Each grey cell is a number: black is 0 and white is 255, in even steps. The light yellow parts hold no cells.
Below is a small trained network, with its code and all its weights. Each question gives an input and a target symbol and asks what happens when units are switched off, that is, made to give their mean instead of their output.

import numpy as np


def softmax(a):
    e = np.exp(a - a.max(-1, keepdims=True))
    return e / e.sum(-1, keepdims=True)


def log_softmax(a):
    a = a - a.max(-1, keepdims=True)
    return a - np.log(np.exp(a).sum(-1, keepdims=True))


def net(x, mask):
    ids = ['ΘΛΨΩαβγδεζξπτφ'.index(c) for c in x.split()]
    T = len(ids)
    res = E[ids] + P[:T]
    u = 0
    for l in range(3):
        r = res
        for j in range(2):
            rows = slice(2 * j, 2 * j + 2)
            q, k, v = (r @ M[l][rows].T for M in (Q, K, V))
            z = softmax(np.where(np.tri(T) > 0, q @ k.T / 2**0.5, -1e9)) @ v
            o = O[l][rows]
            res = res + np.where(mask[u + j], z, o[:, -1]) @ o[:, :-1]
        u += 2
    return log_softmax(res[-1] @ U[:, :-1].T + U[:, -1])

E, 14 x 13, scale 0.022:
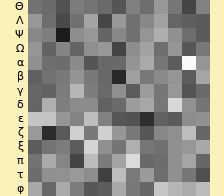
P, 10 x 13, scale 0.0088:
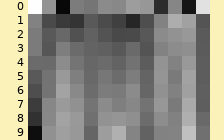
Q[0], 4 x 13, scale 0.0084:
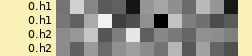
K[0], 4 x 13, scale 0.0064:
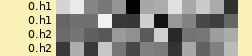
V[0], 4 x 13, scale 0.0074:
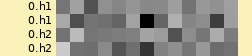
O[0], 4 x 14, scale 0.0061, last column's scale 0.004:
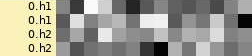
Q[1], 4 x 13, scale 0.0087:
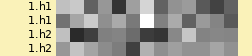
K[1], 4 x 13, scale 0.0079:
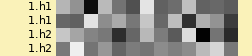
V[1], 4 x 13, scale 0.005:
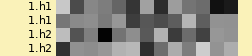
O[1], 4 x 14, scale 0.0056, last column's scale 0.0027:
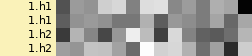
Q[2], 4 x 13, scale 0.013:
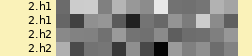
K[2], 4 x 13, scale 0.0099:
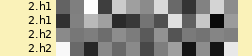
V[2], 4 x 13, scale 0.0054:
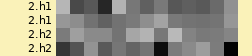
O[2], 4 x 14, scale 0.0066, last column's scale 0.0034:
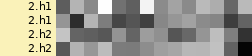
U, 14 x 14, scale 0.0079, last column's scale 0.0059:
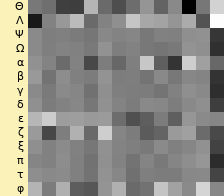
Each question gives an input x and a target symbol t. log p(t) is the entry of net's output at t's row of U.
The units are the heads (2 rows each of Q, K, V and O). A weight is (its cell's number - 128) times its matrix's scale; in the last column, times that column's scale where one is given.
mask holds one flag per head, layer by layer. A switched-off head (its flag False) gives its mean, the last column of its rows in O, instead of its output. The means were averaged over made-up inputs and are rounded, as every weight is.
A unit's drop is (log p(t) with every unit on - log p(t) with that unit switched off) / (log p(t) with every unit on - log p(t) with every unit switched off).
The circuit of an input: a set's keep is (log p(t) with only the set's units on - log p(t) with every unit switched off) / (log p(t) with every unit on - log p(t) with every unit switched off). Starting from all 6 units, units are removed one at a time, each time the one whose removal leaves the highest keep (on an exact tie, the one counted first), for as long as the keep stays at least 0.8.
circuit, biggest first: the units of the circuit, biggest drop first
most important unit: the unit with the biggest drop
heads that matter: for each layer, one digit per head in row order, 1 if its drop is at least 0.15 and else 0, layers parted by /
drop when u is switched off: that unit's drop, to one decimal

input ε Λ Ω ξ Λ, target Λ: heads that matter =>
10 / 10 / 11
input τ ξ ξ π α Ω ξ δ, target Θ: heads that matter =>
10 / 10 / 10
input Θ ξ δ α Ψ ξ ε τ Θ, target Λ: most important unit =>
0.h2
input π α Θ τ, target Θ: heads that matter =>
10 / 00 / 11
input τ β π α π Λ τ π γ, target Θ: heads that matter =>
10 / 11 / 11
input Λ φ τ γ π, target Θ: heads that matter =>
10 / 11 / 00
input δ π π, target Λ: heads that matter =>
01 / 01 / 11
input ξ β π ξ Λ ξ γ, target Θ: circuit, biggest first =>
(2.h1, 2.h2)
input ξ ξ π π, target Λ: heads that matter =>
01 / 00 / 11
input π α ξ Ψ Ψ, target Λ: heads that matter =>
10 / 10 / 01
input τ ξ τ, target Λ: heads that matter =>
01 / 10 / 01
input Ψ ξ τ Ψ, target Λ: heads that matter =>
01 / 10 / 01
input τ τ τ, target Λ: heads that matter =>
00 / 10 / 01
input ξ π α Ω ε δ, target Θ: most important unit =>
0.h1
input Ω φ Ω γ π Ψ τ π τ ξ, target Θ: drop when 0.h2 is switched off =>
-0.1
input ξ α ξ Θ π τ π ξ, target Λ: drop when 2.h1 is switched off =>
0.2
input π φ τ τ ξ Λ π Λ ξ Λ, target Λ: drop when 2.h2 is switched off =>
0.6
